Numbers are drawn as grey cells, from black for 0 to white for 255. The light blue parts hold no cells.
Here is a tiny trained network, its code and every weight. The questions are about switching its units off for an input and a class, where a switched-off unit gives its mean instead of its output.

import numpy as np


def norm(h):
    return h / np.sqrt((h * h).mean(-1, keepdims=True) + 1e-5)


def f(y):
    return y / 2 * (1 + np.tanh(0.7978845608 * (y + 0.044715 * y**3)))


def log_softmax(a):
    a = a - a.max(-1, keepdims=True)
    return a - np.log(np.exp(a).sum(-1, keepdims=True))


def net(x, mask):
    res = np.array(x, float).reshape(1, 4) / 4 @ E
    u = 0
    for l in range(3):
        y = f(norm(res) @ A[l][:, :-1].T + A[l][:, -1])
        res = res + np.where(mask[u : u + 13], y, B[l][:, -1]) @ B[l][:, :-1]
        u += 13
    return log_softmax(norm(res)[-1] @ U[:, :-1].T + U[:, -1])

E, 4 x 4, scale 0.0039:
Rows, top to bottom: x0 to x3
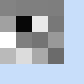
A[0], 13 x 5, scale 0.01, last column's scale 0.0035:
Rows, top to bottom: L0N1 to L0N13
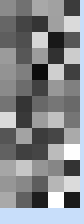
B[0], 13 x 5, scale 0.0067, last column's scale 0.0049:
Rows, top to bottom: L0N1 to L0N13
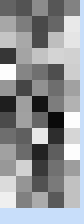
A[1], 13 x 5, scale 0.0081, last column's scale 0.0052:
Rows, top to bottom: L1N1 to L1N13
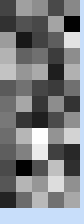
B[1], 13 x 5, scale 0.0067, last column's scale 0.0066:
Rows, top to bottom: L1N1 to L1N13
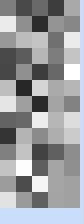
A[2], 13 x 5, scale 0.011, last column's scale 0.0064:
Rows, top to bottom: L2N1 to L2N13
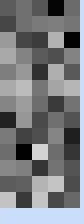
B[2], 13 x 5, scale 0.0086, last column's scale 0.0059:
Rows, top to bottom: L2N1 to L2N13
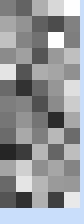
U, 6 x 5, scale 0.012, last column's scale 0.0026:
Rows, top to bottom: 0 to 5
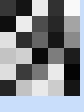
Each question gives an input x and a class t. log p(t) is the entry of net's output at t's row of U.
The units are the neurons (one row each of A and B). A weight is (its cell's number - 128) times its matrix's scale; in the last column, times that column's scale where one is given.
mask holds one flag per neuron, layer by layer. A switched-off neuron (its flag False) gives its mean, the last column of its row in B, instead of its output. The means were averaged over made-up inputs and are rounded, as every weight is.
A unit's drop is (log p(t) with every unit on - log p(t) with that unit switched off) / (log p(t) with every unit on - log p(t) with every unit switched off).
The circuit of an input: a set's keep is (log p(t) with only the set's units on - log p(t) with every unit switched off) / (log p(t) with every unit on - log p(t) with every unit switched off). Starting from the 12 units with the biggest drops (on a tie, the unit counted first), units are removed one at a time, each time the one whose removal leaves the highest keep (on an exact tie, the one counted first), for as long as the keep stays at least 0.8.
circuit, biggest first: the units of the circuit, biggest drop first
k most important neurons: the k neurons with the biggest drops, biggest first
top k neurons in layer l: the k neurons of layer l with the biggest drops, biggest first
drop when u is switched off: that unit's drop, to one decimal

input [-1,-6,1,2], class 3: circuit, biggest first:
[L2N13]
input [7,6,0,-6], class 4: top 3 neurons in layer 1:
[L1N11; L1N2; L1N7]
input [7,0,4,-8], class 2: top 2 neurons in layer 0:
[L0N10; L0N2]
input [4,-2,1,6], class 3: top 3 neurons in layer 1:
[L1N8; L1N4; L1N3]
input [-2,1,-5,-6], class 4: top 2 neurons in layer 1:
[L1N11; L1N2]
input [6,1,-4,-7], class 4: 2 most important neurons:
[L0N7; L0N8]
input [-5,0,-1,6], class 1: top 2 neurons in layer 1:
[L1N6; L1N8]
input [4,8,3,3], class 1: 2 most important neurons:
[L0N8; L1N9]
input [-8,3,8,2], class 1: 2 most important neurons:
[L0N10; L1N5]
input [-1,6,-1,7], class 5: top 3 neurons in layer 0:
[L0N4; L0N3; L0N9]
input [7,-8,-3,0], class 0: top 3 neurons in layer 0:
[L0N9; L0N4; L0N3]
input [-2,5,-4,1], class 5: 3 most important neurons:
[L0N4; L1N12; L0N10]
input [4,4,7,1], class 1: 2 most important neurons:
[L0N10; L0N4]
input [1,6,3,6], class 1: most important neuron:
[L0N8]
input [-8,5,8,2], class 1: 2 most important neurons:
[L0N10; L0N4]
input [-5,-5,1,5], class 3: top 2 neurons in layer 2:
[L2N13; L2N10]
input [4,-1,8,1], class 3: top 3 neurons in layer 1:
[L1N5; L1N12; L1N6]
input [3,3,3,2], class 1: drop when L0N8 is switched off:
0.5
